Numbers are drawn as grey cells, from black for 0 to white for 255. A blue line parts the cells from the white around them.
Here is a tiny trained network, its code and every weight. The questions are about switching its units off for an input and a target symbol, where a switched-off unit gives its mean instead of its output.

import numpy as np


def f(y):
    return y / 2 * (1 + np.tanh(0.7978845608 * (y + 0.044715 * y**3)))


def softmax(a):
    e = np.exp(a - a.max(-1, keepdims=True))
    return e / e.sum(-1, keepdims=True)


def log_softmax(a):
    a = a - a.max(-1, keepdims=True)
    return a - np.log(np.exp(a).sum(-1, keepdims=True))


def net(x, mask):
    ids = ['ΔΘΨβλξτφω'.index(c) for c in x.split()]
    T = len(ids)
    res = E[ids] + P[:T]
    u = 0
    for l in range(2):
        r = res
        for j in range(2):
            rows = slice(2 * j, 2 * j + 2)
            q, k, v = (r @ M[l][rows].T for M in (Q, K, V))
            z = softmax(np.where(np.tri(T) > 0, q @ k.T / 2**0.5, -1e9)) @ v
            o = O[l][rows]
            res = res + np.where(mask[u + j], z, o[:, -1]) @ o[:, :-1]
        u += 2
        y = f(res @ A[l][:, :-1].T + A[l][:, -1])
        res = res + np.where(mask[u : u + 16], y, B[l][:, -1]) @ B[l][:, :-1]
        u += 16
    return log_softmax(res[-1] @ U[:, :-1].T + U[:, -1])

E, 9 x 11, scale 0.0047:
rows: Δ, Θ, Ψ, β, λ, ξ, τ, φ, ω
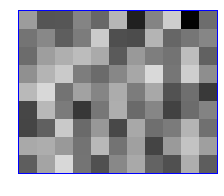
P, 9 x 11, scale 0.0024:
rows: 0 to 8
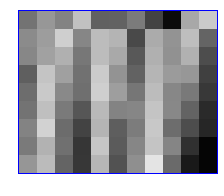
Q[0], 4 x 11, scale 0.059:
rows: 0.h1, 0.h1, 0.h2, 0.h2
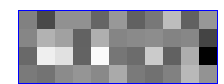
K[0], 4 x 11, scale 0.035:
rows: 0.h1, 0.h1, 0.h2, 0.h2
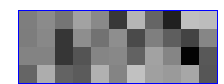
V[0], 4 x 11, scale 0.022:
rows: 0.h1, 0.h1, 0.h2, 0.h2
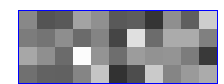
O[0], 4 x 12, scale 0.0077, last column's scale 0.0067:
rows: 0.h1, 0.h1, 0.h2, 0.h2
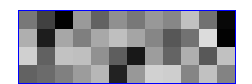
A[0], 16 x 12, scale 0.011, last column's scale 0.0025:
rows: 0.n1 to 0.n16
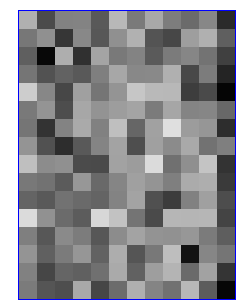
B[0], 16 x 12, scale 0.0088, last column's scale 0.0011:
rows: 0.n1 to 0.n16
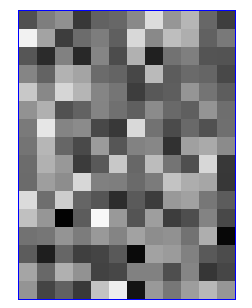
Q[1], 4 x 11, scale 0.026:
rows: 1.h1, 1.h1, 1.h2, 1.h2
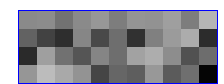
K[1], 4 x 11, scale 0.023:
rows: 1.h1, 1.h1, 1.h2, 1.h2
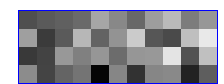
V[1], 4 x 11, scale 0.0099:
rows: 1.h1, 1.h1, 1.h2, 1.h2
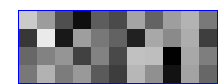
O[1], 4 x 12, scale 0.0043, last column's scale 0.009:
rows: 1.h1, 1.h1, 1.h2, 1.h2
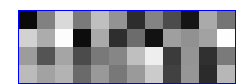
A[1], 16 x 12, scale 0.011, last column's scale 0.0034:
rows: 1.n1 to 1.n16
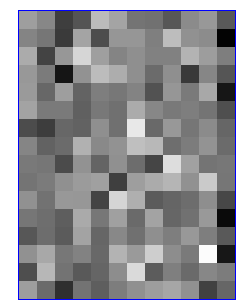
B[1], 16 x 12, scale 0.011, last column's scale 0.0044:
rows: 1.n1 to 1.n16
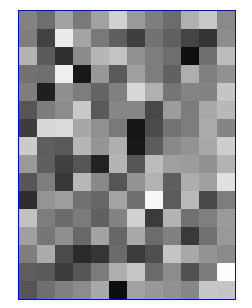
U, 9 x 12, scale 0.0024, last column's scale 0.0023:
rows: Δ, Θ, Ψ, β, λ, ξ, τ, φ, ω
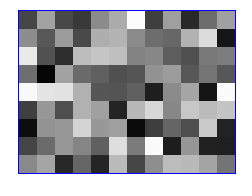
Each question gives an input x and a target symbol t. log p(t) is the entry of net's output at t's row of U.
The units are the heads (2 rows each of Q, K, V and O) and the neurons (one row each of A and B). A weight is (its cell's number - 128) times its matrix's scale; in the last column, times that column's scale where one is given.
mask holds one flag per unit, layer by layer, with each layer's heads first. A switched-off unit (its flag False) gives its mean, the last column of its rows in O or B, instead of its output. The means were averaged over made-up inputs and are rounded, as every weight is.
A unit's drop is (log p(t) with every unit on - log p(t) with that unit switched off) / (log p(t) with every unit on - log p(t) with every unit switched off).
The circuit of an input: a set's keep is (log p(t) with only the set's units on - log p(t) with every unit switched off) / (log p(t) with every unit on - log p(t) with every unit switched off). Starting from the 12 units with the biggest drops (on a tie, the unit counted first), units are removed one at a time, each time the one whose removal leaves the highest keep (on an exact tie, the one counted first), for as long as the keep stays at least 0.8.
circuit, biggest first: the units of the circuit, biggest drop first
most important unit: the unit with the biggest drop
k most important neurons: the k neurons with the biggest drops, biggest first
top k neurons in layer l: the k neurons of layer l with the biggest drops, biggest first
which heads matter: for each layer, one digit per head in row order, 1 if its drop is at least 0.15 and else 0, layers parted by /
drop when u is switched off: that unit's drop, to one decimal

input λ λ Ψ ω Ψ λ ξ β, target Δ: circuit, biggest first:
0.h2, 1.n15
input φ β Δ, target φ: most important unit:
0.h1
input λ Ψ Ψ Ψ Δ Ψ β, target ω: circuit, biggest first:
1.h2, 1.n9, 0.h1, 0.n14
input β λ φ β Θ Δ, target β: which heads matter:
10 / 11
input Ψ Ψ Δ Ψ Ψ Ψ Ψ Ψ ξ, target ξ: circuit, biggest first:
0.h1, 1.n16, 1.h1
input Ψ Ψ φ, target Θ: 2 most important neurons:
0.n12, 1.n4
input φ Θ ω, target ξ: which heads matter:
01 / 00
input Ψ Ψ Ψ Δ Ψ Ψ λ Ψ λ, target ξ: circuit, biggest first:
0.h1, 1.h1, 1.n16
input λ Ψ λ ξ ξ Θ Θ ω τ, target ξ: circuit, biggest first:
0.h2, 1.n10
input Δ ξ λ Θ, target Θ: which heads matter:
10 / 10
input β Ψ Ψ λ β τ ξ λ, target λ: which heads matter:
01 / 00
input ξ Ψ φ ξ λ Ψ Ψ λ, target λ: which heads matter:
11 / 00
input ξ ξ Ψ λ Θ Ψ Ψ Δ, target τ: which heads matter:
01 / 10
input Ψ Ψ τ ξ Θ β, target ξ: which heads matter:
01 / 00
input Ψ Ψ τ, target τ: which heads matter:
11 / 10
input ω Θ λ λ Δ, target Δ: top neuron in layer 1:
1.n12
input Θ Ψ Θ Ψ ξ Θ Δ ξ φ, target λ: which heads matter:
10 / 11
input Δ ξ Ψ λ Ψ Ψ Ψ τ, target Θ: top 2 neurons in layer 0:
0.n16, 0.n8
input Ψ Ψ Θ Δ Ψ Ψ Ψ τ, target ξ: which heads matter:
10 / 11
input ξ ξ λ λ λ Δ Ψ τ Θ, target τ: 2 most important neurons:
0.n2, 0.n11
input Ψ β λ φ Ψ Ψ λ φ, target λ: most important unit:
0.h2
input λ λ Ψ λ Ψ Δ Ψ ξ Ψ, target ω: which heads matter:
10 / 01
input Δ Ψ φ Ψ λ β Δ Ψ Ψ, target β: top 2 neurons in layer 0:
0.n8, 0.n14
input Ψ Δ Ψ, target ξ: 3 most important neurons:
1.n16, 0.n7, 0.n14
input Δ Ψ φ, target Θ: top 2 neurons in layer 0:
0.n16, 0.n8
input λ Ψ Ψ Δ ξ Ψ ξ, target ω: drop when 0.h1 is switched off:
0.2
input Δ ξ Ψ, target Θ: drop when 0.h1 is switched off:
1.1
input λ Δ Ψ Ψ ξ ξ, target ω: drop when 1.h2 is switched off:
0.6
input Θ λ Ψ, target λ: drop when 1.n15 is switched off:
0.1
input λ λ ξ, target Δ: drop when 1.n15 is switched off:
0.5
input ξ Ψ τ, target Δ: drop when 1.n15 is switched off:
0.4
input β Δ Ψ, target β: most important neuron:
1.n2
